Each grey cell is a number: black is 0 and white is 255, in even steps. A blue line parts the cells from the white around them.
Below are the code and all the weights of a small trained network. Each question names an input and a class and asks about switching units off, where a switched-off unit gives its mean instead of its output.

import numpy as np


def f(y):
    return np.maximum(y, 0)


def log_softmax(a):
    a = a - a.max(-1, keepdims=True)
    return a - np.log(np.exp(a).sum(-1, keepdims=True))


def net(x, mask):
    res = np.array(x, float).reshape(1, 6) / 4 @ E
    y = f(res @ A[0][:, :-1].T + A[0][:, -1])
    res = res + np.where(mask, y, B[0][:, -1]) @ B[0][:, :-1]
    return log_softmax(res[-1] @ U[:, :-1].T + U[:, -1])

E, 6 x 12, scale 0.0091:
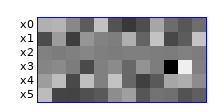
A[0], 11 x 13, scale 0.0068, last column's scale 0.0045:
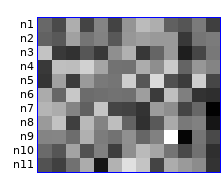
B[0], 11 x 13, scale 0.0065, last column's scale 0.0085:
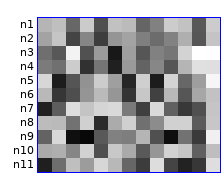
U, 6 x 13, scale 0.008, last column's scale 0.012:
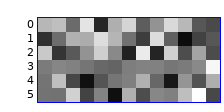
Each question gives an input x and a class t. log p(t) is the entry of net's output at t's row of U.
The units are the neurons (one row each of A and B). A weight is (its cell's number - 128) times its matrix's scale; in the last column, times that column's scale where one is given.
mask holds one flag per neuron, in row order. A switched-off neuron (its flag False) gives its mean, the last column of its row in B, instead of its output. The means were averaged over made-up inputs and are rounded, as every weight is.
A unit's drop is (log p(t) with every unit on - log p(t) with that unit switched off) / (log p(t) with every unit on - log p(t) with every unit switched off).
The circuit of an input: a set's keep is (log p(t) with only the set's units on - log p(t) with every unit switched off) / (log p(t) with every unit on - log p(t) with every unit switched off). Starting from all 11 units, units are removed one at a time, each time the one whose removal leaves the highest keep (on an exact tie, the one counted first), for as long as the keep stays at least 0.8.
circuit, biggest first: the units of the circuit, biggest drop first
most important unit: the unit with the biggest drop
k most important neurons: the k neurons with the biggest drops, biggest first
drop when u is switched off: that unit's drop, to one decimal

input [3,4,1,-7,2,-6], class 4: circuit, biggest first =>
[n9]
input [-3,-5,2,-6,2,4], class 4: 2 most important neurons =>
[n9; n5]
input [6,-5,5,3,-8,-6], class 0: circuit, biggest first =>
[n1; n10]
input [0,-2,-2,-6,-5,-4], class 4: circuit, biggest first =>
[n9; n2]
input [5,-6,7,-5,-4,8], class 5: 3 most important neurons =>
[n3; n5; n11]
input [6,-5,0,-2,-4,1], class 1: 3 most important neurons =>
[n7; n5; n8]
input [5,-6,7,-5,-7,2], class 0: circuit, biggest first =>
[n10; n1]
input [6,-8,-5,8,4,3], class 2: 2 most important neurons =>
[n6; n9]
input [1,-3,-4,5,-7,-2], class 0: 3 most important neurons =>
[n1; n10; n9]
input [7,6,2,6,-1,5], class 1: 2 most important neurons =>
[n7; n9]
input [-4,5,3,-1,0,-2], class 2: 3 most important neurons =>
[n5; n7; n3]
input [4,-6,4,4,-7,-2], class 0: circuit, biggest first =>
[n1; n10]
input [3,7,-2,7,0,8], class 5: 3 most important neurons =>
[n3; n9; n6]
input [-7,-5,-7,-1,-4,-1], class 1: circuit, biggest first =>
[n11]
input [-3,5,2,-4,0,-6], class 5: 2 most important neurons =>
[n4; n6]
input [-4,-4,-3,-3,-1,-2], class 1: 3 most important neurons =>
[n11; n5; n3]
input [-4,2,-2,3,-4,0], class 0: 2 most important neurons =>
[n9; n1]
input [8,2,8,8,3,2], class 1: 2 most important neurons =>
[n7; n9]
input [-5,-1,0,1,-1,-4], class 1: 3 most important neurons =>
[n11; n3; n9]
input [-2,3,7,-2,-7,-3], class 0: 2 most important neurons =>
[n1; n10]
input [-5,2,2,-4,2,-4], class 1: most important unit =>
n11
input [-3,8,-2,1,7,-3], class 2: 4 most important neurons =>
[n5; n1; n10; n2]
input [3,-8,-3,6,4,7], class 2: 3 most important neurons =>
[n6; n9; n4]
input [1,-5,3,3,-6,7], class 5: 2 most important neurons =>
[n3; n5]
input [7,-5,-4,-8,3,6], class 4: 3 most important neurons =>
[n9; n11; n5]
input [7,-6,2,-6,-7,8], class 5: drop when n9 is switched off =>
-0.3
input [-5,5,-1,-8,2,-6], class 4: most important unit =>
n9
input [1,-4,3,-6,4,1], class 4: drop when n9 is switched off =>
0.9
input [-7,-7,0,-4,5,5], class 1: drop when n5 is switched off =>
0.3
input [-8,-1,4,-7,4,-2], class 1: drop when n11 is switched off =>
1.4
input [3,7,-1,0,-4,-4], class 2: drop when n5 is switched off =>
0.9
